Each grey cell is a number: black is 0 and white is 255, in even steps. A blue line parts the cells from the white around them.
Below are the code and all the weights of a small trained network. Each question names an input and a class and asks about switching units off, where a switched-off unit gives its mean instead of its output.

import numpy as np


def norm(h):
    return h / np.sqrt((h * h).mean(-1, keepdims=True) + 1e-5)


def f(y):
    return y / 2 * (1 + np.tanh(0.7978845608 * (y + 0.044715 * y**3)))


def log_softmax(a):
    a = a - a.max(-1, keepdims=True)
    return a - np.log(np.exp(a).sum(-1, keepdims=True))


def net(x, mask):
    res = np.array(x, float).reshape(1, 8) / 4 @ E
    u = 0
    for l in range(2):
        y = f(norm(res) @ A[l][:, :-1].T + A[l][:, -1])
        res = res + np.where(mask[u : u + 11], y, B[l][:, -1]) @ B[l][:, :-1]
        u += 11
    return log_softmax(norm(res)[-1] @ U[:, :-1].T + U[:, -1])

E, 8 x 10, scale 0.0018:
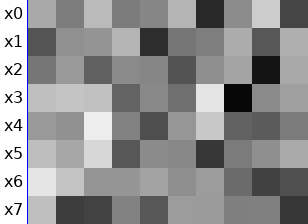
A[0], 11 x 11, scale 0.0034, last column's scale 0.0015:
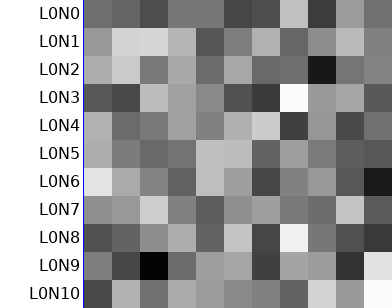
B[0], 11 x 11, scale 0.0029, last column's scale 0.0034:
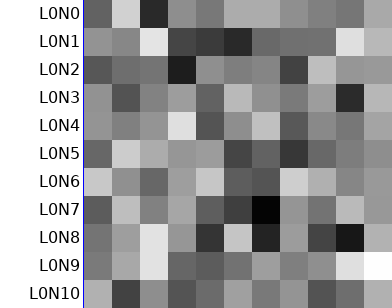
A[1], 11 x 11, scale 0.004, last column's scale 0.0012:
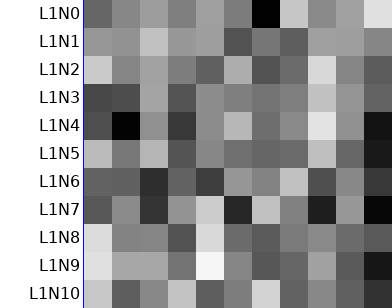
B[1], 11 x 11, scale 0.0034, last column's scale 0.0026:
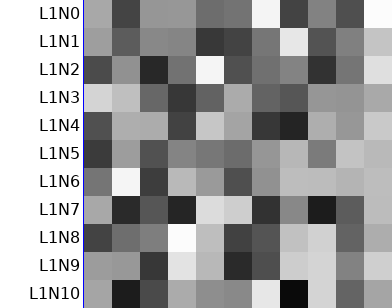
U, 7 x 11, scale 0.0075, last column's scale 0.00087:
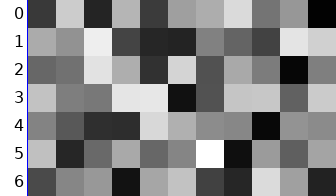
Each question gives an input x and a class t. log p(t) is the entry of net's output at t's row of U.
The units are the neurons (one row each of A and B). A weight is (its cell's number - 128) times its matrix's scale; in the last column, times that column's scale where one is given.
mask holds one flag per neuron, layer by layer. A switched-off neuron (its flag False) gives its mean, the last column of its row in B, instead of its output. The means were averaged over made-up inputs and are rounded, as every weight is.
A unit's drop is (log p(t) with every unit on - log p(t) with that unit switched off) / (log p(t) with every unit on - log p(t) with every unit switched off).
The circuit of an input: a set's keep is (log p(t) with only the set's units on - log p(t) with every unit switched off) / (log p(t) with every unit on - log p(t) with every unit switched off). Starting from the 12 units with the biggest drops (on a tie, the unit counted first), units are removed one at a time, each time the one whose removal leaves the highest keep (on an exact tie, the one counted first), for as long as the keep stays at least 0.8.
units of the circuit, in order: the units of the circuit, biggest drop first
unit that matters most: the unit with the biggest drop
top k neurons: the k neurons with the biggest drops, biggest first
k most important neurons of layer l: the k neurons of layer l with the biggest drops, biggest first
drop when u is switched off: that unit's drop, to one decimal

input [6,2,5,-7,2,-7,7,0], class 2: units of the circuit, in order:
(L0N8)
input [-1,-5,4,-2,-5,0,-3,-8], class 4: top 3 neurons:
(L0N0 L1N7 L0N2)
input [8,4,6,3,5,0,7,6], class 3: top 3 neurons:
(L0N9 L0N6 L1N9)
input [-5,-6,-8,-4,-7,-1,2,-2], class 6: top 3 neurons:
(L1N4 L0N9 L1N3)
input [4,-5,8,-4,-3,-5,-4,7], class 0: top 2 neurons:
(L1N6 L0N9)
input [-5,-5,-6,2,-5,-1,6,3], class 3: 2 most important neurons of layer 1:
(L1N9 L1N8)
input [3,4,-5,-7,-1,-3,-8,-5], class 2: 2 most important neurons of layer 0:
(L0N8 L0N2)
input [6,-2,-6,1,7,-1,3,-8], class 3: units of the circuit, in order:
(L0N9 L1N9)
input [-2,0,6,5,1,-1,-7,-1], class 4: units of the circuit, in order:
(L1N7 L0N9)
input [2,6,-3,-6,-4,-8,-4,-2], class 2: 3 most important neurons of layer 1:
(L1N5 L1N2 L1N9)
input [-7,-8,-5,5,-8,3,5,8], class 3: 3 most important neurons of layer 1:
(L1N9 L1N8 L1N0)
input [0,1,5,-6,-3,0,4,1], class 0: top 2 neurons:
(L0N0 L1N6)
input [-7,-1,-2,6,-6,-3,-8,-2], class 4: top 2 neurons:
(L1N7 L0N2)
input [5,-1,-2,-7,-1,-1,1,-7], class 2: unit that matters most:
L0N8
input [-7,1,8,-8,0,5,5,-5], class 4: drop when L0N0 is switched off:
-0.1
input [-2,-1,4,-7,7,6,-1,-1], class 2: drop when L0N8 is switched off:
0.2
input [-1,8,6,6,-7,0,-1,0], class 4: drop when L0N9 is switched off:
0.2
